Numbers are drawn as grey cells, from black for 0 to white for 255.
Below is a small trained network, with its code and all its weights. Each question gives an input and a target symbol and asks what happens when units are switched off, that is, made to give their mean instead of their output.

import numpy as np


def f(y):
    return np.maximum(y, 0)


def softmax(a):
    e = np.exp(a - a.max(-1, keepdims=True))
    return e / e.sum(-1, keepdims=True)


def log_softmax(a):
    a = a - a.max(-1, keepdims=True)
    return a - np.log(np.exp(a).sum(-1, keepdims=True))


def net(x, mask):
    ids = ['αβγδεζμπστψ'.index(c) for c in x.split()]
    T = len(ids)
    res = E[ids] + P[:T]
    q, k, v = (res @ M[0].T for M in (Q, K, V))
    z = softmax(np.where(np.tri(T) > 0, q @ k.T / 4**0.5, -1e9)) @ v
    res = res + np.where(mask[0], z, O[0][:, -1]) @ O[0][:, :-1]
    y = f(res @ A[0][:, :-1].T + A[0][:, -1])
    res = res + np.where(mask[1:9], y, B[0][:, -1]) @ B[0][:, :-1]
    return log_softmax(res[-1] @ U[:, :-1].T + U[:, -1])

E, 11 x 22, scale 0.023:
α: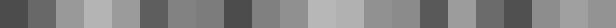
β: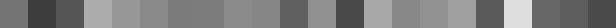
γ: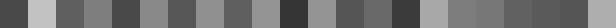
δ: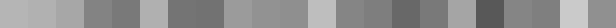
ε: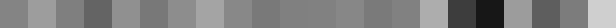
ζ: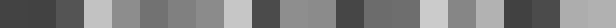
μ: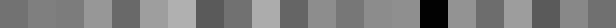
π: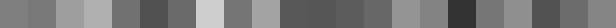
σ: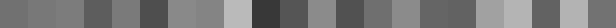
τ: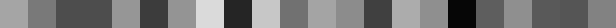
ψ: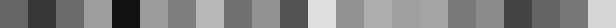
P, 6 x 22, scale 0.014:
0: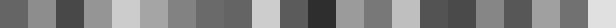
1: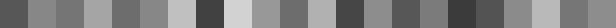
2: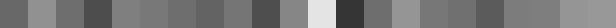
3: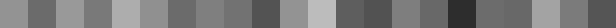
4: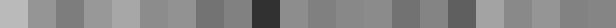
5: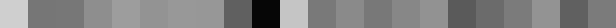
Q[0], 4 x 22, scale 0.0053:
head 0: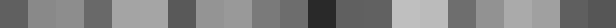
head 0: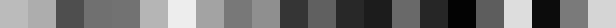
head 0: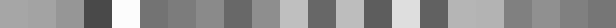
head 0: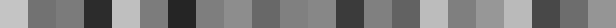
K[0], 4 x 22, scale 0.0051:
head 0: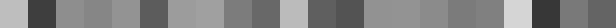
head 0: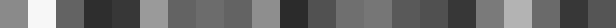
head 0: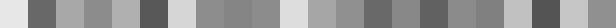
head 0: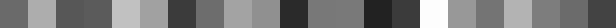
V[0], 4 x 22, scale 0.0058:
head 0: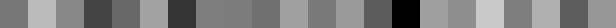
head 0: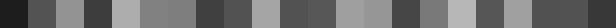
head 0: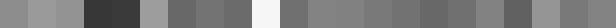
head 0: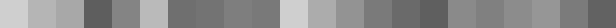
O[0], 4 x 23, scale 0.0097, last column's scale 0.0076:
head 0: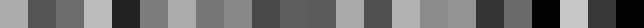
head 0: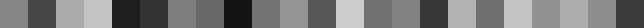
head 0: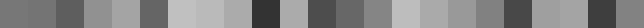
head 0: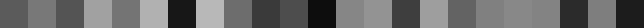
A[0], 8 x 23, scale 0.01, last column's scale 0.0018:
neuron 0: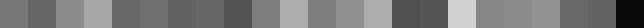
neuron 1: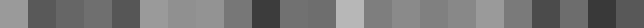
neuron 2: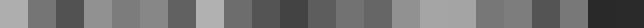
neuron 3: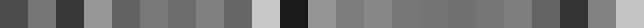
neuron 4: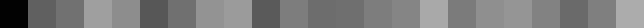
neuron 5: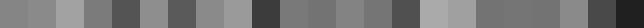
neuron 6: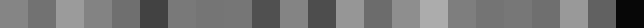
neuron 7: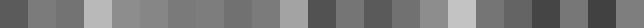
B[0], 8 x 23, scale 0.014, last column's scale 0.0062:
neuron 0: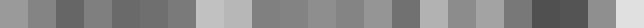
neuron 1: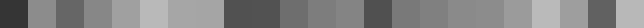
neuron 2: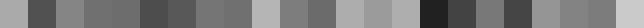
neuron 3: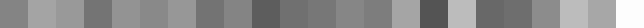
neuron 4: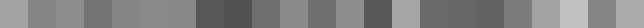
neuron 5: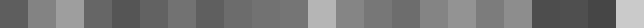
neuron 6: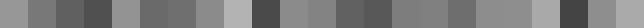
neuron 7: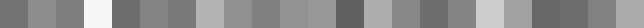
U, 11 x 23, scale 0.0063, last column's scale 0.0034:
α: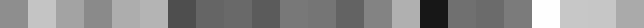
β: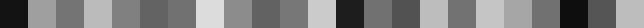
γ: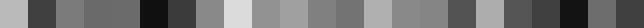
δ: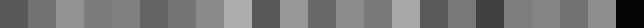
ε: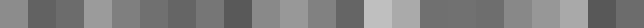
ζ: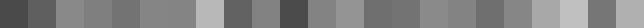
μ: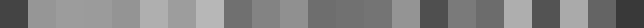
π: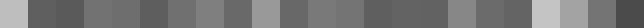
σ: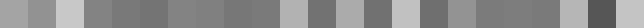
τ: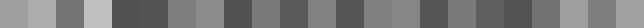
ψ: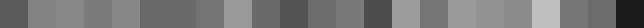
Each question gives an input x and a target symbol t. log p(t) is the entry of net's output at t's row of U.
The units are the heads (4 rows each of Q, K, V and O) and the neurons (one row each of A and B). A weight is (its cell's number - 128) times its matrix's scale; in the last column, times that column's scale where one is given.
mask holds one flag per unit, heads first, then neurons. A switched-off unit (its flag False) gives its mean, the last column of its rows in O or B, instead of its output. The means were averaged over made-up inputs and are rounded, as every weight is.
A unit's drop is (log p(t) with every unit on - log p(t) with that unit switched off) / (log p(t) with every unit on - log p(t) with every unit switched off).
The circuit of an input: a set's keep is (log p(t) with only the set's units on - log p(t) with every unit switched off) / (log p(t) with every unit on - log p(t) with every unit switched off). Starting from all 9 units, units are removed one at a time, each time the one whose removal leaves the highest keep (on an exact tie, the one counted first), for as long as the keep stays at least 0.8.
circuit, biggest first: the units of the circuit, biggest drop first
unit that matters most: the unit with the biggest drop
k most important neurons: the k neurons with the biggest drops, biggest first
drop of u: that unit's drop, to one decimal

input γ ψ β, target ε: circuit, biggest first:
neuron 2; head 0; neuron 7
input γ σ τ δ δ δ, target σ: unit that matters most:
neuron 2
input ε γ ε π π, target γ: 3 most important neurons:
neuron 2; neuron 6; neuron 3
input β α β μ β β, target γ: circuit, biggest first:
neuron 0; head 0
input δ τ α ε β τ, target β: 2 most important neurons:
neuron 2; neuron 3
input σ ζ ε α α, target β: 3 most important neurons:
neuron 0; neuron 2; neuron 4
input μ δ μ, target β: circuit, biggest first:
head 0; neuron 0
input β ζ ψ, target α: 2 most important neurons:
neuron 3; neuron 0
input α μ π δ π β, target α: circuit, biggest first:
neuron 3; head 0
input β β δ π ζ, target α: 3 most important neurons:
neuron 4; neuron 0; neuron 5
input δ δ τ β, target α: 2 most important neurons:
neuron 3; neuron 4
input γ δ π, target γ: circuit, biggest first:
head 0; neuron 6
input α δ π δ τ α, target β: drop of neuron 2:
0.2
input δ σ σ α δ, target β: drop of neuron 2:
0.1
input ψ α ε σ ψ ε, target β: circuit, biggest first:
neuron 3
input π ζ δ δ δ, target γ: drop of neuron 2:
0.3
